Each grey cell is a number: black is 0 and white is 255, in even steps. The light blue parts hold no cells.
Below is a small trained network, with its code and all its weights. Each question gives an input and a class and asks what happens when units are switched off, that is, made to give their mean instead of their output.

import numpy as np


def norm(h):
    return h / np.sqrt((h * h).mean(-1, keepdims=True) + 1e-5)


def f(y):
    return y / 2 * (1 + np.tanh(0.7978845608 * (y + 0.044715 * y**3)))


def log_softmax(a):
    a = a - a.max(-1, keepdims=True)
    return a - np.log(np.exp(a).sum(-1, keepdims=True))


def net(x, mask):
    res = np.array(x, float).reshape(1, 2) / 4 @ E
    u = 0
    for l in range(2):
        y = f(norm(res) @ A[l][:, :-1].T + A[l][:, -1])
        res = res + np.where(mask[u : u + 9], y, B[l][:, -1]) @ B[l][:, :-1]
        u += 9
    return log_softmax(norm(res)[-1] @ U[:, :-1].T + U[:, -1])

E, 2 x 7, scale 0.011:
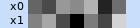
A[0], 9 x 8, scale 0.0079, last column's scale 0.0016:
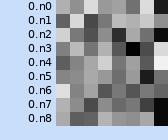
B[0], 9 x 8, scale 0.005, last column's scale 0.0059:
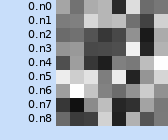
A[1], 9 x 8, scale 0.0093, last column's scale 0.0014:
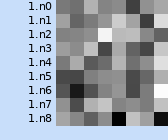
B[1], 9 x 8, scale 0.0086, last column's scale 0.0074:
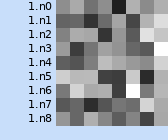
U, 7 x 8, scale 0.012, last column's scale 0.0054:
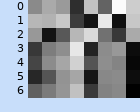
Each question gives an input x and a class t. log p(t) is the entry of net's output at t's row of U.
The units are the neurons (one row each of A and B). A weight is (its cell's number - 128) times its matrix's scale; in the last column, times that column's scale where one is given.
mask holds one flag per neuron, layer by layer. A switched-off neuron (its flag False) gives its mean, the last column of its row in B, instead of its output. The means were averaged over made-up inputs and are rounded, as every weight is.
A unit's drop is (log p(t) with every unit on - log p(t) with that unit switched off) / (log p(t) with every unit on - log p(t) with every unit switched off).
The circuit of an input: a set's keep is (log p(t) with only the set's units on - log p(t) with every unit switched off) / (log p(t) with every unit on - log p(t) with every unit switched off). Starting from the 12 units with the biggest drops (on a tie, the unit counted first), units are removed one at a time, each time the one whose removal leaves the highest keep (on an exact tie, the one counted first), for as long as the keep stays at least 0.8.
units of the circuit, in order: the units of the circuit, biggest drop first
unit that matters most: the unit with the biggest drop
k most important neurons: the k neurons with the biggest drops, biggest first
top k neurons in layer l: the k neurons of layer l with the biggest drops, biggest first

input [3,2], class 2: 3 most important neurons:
(0.n3; 0.n6; 0.n4)
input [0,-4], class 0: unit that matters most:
1.n2
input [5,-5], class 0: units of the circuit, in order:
(1.n2; 1.n7)
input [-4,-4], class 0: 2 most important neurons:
(0.n5; 0.n3)
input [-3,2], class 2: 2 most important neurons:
(0.n1; 1.n5)
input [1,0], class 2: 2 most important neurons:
(1.n5; 1.n6)
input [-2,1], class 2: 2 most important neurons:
(0.n1; 0.n2)
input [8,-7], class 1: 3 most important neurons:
(1.n5; 1.n6; 0.n4)
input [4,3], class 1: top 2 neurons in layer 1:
(1.n1; 1.n6)
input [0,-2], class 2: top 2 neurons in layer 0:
(0.n5; 0.n4)
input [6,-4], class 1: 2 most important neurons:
(1.n5; 1.n6)
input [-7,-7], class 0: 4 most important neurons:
(1.n2; 0.n5; 0.n3; 1.n5)
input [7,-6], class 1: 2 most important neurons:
(1.n5; 0.n4)
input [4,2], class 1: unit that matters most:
0.n5
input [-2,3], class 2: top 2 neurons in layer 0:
(0.n1; 0.n4)
